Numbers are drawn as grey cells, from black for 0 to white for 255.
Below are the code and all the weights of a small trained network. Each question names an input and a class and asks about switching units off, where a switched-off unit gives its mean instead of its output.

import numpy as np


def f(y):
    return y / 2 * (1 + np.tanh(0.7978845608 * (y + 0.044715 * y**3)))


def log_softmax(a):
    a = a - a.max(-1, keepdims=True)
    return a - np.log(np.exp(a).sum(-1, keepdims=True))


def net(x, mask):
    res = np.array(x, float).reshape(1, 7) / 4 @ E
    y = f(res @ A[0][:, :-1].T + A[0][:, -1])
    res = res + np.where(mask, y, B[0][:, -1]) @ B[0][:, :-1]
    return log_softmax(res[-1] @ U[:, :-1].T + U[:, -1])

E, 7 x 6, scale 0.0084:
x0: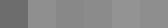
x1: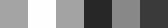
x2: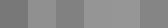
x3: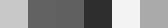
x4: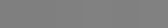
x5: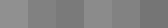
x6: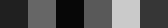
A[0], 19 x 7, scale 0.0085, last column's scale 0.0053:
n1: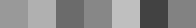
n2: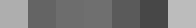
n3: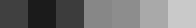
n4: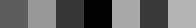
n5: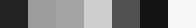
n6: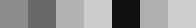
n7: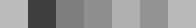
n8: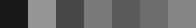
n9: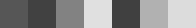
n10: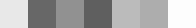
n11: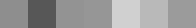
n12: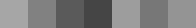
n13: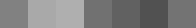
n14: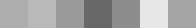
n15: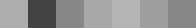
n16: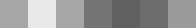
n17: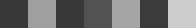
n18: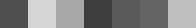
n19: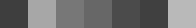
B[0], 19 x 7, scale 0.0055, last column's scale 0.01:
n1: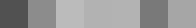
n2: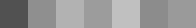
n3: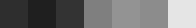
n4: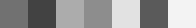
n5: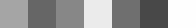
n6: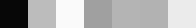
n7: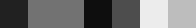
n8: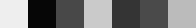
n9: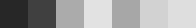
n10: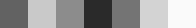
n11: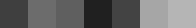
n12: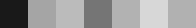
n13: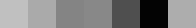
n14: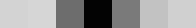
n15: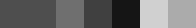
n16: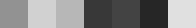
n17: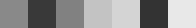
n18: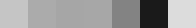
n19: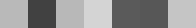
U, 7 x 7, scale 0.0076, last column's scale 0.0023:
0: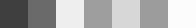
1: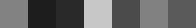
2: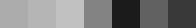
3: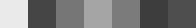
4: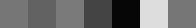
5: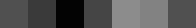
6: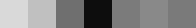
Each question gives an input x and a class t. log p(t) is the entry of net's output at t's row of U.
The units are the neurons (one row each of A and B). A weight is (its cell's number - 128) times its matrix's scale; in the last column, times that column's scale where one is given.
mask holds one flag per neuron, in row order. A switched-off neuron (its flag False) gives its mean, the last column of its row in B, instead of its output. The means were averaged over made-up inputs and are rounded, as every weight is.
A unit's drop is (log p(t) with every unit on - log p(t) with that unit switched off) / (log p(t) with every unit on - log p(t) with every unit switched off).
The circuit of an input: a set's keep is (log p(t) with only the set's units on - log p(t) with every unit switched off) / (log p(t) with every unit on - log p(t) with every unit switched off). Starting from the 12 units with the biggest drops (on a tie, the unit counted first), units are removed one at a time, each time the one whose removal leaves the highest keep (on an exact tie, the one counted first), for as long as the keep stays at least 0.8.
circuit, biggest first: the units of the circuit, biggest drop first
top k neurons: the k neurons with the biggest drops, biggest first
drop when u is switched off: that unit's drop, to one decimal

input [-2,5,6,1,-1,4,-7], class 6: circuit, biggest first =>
(n14, n9)
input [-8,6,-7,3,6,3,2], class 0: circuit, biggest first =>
(n4)
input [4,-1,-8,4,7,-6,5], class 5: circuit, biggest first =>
(n6, n3)
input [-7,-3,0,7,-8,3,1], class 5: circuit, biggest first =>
(n3, n6)
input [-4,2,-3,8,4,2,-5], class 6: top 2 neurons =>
(n14, n9)
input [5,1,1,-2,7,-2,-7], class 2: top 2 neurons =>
(n4, n16)
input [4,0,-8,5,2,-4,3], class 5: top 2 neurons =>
(n6, n9)
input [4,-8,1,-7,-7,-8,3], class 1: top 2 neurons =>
(n8, n3)
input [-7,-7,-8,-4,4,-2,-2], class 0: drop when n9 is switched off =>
0.1
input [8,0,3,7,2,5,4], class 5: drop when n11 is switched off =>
0.4
